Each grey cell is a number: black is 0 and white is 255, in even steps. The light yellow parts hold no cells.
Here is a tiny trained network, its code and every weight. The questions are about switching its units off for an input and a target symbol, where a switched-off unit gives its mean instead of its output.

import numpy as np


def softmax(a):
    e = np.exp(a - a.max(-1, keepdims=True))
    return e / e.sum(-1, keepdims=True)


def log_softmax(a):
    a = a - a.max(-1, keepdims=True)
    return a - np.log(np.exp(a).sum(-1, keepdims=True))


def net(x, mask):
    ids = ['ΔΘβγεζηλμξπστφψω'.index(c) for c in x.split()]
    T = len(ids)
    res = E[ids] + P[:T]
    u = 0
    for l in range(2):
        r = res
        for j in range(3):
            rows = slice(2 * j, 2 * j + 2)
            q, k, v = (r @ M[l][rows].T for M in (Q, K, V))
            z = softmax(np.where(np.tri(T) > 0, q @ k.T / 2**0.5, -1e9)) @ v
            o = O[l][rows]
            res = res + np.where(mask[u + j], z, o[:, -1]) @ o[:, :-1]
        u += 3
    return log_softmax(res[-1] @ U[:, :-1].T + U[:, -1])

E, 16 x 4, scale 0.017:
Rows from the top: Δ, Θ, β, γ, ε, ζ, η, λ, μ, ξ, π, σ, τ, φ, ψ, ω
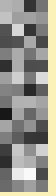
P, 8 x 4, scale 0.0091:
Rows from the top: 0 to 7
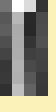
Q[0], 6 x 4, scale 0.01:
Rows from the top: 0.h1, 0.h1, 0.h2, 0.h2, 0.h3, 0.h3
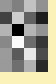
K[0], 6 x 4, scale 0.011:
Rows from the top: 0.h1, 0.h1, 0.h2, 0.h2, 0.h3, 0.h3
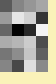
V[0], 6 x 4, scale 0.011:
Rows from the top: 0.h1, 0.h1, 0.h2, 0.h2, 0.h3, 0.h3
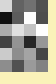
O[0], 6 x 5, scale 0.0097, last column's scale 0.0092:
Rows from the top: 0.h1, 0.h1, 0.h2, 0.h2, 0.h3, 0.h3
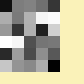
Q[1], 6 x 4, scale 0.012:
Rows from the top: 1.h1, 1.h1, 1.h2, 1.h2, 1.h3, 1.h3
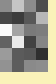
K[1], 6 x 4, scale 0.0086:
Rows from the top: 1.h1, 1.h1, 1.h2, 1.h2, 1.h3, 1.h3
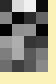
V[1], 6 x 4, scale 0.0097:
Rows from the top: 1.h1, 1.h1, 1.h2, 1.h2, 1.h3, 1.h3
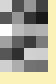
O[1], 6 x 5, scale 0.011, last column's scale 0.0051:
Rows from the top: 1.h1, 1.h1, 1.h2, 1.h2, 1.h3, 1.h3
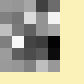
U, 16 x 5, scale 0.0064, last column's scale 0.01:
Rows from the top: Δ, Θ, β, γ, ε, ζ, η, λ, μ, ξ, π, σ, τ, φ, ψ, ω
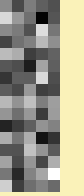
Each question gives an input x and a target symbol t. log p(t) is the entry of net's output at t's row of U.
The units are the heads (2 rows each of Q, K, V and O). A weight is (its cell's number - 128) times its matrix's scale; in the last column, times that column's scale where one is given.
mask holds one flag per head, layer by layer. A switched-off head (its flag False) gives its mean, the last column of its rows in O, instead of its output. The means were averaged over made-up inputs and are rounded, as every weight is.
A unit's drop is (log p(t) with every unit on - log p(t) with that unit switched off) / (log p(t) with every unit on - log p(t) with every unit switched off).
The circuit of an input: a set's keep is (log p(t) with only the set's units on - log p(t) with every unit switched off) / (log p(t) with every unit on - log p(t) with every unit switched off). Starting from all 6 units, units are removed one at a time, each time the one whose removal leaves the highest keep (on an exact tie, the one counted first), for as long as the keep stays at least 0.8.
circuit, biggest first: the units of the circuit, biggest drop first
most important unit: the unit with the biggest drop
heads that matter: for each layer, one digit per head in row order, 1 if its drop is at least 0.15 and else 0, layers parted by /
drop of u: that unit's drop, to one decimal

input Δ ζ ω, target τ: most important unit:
0.h1
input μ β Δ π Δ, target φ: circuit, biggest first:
[0.h2, 1.h1, 1.h2]
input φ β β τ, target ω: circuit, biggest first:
[0.h1, 1.h2, 1.h3]
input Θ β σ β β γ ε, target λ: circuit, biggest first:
[0.h2, 1.h3, 0.h1]
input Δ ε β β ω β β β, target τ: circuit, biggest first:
[0.h1, 1.h1, 1.h3]
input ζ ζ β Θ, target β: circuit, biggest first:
[0.h2, 1.h3, 1.h1]
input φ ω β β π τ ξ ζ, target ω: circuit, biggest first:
[0.h1, 1.h2, 1.h3]
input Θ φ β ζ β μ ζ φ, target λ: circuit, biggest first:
[0.h2, 1.h3, 0.h1]
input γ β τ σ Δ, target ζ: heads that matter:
110 / 101
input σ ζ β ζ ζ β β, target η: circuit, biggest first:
[0.h2, 1.h1]
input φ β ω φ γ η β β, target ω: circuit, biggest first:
[0.h1, 1.h2, 1.h3]
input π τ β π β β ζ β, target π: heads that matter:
110 / 001
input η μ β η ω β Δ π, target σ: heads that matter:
110 / 100
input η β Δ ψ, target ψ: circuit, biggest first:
[0.h2, 0.h1, 1.h2]
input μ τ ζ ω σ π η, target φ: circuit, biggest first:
[0.h2, 1.h3]
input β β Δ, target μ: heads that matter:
110 / 101
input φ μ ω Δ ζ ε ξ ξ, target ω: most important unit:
0.h1
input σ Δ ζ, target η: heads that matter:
110 / 100
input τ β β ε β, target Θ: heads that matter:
110 / 100
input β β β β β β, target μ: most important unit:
1.h3
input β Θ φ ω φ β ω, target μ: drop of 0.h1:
0.2
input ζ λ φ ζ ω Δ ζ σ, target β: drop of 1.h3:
0.2
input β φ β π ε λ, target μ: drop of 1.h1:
0.2
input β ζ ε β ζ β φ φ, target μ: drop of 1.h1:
0.1
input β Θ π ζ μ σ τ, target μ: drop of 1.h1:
0.2
